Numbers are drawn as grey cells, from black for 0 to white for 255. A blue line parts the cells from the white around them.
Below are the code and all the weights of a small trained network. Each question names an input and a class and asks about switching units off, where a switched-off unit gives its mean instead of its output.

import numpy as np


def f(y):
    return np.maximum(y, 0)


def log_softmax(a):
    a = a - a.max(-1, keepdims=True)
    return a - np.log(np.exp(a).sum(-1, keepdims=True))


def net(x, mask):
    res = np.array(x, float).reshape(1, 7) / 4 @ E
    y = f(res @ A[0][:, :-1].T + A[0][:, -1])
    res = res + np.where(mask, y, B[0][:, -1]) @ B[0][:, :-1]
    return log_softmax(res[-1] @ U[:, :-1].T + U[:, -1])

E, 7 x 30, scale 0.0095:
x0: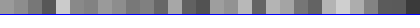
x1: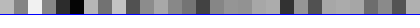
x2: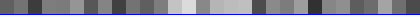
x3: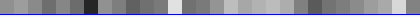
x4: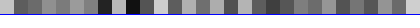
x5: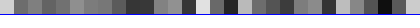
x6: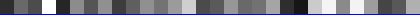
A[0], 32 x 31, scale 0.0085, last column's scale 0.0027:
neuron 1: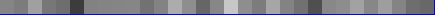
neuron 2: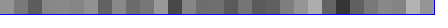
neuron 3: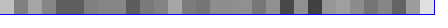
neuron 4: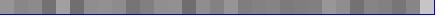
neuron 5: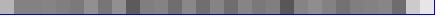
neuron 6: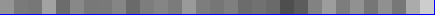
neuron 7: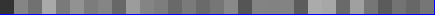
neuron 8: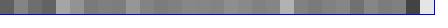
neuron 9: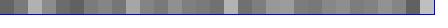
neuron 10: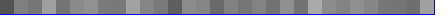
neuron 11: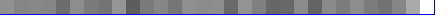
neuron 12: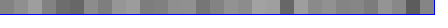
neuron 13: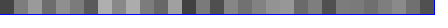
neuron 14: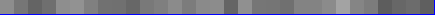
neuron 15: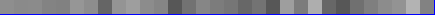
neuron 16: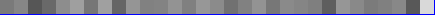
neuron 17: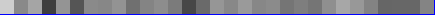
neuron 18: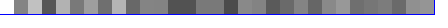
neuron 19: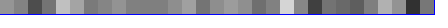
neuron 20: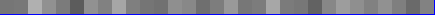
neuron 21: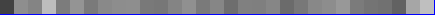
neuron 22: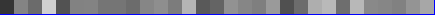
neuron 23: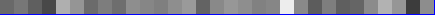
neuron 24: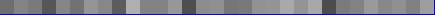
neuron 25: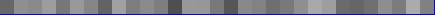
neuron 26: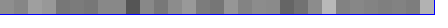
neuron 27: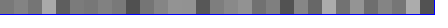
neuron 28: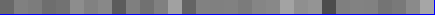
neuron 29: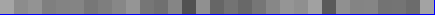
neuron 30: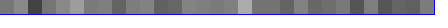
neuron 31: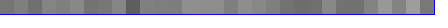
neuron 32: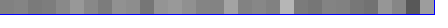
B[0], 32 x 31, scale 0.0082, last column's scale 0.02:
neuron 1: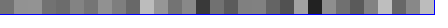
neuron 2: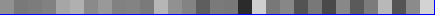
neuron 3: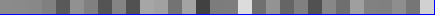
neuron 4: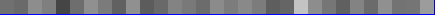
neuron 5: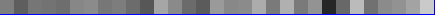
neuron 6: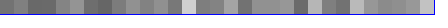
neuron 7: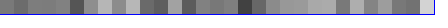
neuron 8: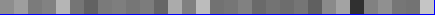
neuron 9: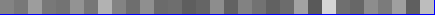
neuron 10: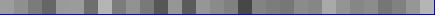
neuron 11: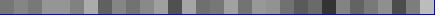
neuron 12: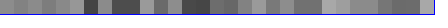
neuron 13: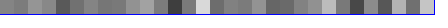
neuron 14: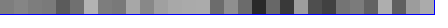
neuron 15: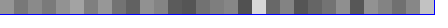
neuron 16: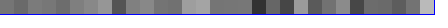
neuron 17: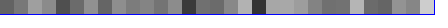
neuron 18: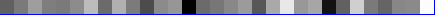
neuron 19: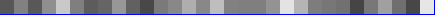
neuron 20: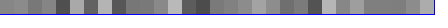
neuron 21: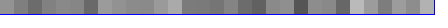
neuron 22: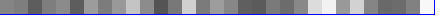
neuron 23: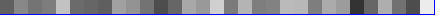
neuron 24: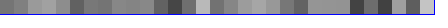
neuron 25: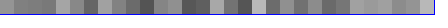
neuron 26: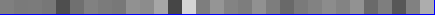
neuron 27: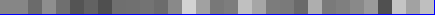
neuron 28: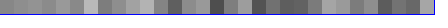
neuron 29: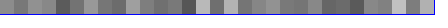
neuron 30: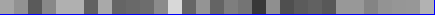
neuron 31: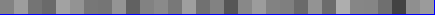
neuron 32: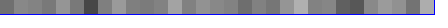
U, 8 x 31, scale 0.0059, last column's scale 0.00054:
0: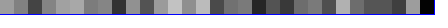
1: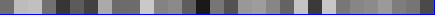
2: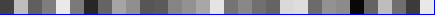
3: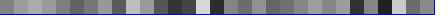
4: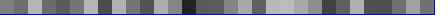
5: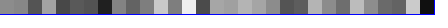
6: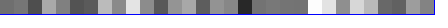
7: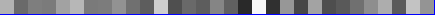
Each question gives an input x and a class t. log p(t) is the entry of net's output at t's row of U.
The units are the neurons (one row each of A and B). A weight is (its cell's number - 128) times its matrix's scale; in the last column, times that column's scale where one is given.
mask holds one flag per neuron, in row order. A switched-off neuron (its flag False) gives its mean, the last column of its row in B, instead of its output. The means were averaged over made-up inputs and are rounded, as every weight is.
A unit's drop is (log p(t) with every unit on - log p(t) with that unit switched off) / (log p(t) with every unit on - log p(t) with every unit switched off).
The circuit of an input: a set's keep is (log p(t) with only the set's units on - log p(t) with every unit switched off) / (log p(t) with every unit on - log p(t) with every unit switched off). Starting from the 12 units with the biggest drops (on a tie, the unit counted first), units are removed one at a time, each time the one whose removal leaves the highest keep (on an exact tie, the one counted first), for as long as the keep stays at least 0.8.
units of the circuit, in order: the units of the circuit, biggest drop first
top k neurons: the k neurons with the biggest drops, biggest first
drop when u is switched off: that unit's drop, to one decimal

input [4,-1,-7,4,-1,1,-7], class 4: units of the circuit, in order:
(neuron 18)
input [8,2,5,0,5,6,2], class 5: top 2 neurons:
(neuron 27; neuron 3)
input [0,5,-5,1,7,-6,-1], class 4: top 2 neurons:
(neuron 18; neuron 17)
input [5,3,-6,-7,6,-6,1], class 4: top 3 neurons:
(neuron 18; neuron 5; neuron 17)
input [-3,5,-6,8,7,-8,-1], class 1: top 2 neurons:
(neuron 1; neuron 12)
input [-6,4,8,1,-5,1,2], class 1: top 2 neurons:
(neuron 1; neuron 9)
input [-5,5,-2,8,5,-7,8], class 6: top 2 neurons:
(neuron 22; neuron 7)
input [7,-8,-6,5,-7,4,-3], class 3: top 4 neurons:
(neuron 13; neuron 24; neuron 29; neuron 28)
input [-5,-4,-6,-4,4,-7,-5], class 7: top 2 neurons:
(neuron 2; neuron 15)
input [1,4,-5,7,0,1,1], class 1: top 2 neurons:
(neuron 1; neuron 20)
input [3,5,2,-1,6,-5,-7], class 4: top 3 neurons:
(neuron 18; neuron 17; neuron 3)
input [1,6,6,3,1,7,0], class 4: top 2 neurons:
(neuron 17; neuron 22)
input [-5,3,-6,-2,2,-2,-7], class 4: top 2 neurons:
(neuron 18; neuron 17)
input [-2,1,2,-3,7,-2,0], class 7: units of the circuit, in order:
(neuron 2)
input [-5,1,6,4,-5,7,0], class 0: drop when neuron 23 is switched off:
0.1
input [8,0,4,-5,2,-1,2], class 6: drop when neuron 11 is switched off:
0.2
